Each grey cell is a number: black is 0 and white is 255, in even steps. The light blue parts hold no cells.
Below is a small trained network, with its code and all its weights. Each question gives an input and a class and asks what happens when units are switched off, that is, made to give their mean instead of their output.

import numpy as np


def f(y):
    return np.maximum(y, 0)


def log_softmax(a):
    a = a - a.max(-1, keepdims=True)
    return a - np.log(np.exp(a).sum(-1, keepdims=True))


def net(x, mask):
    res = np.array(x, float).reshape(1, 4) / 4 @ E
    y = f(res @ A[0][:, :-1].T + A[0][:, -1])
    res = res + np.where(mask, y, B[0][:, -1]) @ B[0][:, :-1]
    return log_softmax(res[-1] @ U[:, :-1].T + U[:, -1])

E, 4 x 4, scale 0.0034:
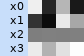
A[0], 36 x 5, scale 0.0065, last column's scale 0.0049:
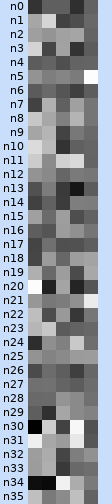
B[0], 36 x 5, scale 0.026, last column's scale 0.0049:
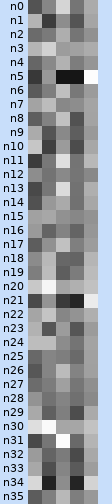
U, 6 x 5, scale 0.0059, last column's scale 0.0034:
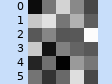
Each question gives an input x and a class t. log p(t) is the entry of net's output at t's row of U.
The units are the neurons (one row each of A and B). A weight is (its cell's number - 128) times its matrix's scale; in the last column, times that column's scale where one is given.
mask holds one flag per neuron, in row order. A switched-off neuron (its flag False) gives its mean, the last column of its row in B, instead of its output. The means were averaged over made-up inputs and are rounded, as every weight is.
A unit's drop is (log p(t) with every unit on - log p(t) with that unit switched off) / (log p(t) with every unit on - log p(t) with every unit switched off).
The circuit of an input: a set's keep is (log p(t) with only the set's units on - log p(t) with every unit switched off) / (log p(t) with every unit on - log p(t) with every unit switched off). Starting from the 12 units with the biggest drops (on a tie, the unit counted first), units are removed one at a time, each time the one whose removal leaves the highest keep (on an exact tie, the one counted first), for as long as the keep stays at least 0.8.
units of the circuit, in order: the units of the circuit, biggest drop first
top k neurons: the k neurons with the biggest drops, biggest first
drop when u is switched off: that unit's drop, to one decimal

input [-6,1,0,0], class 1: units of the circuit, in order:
[n30]
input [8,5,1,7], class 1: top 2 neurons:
[n20 n3]
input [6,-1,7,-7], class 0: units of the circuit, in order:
[n13 n0]
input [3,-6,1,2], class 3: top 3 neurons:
[n10 n1 n23]
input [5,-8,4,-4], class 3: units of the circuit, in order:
[n10 n1]
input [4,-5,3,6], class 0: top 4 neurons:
[n31 n11 n34 n8]
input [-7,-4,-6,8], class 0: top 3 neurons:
[n31 n11 n8]
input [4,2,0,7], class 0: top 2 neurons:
[n11 n31]
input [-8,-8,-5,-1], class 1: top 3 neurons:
[n30 n34 n7]
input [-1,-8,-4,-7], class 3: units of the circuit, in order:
[n1 n10]
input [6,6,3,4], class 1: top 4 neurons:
[n20 n3 n22 n19]
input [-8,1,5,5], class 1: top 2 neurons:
[n30 n24]
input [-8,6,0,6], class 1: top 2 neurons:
[n30 n24]
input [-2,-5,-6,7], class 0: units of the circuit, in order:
[n31]
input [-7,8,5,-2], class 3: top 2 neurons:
[n34 n20]
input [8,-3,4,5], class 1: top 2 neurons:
[n20 n3]
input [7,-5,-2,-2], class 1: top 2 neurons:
[n20 n3]
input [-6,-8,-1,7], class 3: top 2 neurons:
[n10 n1]
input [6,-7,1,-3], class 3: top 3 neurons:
[n10 n1 n30]
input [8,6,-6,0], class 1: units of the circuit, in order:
[n20]
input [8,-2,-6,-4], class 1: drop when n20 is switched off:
0.2
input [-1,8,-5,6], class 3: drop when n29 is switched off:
0.1
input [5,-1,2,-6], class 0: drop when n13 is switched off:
0.3
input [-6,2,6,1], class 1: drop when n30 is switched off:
0.5
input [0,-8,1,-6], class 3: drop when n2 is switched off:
0.0
